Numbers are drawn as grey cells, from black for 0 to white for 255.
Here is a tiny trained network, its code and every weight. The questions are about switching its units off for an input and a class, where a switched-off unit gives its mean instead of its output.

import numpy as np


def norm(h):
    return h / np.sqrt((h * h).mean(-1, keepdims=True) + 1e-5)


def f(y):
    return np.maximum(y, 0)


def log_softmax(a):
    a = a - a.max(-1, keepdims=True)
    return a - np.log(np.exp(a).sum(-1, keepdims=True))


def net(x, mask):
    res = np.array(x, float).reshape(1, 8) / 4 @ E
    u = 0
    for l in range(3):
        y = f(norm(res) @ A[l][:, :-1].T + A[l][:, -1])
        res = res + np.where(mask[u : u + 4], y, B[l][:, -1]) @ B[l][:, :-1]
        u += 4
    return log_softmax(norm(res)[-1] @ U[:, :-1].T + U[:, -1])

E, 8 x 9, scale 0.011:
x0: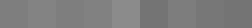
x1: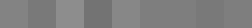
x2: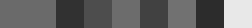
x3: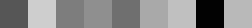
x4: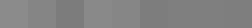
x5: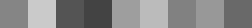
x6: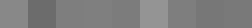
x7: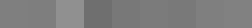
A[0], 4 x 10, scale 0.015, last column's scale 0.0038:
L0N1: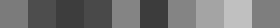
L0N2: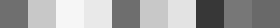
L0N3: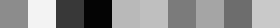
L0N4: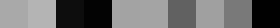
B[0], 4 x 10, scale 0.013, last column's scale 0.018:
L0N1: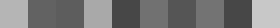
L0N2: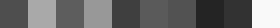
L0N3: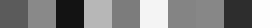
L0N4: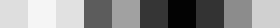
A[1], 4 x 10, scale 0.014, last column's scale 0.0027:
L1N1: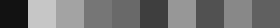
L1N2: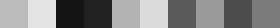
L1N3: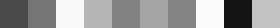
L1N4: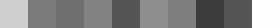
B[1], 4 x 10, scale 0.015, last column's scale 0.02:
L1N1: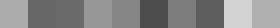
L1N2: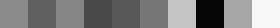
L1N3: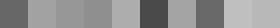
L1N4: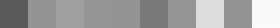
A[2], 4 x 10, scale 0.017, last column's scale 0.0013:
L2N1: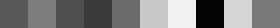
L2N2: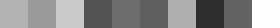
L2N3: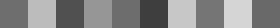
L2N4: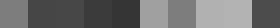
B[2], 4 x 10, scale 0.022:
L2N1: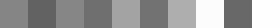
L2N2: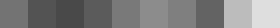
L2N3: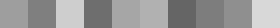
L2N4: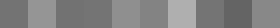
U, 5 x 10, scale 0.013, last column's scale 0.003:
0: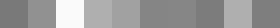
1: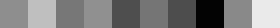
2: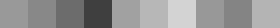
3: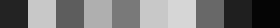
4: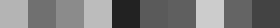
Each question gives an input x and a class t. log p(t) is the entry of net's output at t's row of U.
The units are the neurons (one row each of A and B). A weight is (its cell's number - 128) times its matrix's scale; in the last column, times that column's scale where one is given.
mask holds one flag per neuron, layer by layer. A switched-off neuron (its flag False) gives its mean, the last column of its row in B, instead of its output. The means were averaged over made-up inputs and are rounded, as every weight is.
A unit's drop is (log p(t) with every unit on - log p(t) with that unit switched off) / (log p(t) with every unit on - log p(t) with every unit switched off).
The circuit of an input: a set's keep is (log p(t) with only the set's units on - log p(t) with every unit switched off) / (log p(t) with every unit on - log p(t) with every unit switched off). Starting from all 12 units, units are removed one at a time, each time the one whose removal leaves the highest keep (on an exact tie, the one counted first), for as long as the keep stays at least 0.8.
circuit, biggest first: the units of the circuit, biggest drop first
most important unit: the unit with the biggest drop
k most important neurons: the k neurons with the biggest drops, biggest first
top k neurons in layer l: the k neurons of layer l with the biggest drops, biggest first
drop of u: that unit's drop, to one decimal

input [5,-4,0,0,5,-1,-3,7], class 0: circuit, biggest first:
[L0N3]
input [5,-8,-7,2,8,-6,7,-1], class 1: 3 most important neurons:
[L0N2 L2N1 L0N3]
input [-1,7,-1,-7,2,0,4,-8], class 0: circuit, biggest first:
[L0N3 L0N2 L2N1]
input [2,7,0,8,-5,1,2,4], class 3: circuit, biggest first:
[L0N4 L0N2]
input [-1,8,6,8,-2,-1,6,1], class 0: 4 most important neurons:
[L0N3 L1N2 L2N3 L1N1]
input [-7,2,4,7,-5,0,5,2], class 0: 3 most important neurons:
[L0N3 L1N2 L2N3]
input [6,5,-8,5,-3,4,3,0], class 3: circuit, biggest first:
[L0N2 L0N4]
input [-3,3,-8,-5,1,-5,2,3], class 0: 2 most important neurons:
[L1N3 L1N2]
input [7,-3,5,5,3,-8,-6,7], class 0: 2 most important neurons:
[L0N4 L1N2]
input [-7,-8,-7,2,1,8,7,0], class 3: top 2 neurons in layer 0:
[L0N3 L0N2]
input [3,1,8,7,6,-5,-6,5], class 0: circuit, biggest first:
[L1N2 L2N3]
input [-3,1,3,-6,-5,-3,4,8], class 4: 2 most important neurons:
[L0N3 L1N2]
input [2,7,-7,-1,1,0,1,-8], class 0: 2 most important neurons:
[L0N3 L0N4]
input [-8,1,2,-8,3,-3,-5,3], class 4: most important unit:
L1N2
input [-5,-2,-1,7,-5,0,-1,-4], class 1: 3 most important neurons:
[L0N2 L0N3 L1N2]
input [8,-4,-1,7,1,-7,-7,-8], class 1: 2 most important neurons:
[L0N2 L0N3]
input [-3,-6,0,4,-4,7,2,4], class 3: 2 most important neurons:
[L0N3 L2N3]
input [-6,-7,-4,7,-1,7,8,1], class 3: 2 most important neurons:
[L0N2 L0N3]
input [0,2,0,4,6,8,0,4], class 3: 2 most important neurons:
[L0N3 L2N3]
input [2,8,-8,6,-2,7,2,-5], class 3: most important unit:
L0N2
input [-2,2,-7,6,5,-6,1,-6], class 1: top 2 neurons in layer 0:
[L0N2 L0N3]
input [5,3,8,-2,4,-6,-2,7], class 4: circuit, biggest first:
[L0N1 L1N2]
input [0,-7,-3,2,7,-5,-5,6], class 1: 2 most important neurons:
[L0N2 L2N1]
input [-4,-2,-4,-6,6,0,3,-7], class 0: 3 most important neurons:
[L1N3 L0N3 L1N2]
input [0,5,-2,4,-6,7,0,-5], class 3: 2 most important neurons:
[L0N3 L0N2]
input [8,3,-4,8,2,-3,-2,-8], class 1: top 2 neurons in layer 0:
[L0N2 L0N3]
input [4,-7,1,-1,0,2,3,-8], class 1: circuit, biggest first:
[L0N4]
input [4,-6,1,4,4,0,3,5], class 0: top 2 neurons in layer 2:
[L2N3 L2N2]
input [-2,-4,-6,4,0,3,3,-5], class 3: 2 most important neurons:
[L0N2 L0N4]
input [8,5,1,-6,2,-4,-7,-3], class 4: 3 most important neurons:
[L1N2 L0N1 L2N3]
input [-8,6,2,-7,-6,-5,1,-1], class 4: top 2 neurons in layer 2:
[L2N3 L2N1]
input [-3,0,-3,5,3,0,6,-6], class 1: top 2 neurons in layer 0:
[L0N2 L0N3]
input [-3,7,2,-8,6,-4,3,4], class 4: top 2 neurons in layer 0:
[L0N3 L0N1]
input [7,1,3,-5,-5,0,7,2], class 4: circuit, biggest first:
[L0N1]
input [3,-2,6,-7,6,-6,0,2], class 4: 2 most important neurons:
[L1N2 L0N3]
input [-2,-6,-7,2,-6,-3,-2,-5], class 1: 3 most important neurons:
[L0N2 L2N1 L0N3]
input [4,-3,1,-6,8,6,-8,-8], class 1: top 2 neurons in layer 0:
[L0N4 L0N1]
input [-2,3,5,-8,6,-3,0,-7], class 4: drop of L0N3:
0.3
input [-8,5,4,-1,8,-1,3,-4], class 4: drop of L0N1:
0.5
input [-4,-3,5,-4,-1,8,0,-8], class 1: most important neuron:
[L0N4]
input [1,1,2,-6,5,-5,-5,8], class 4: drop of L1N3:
0.0
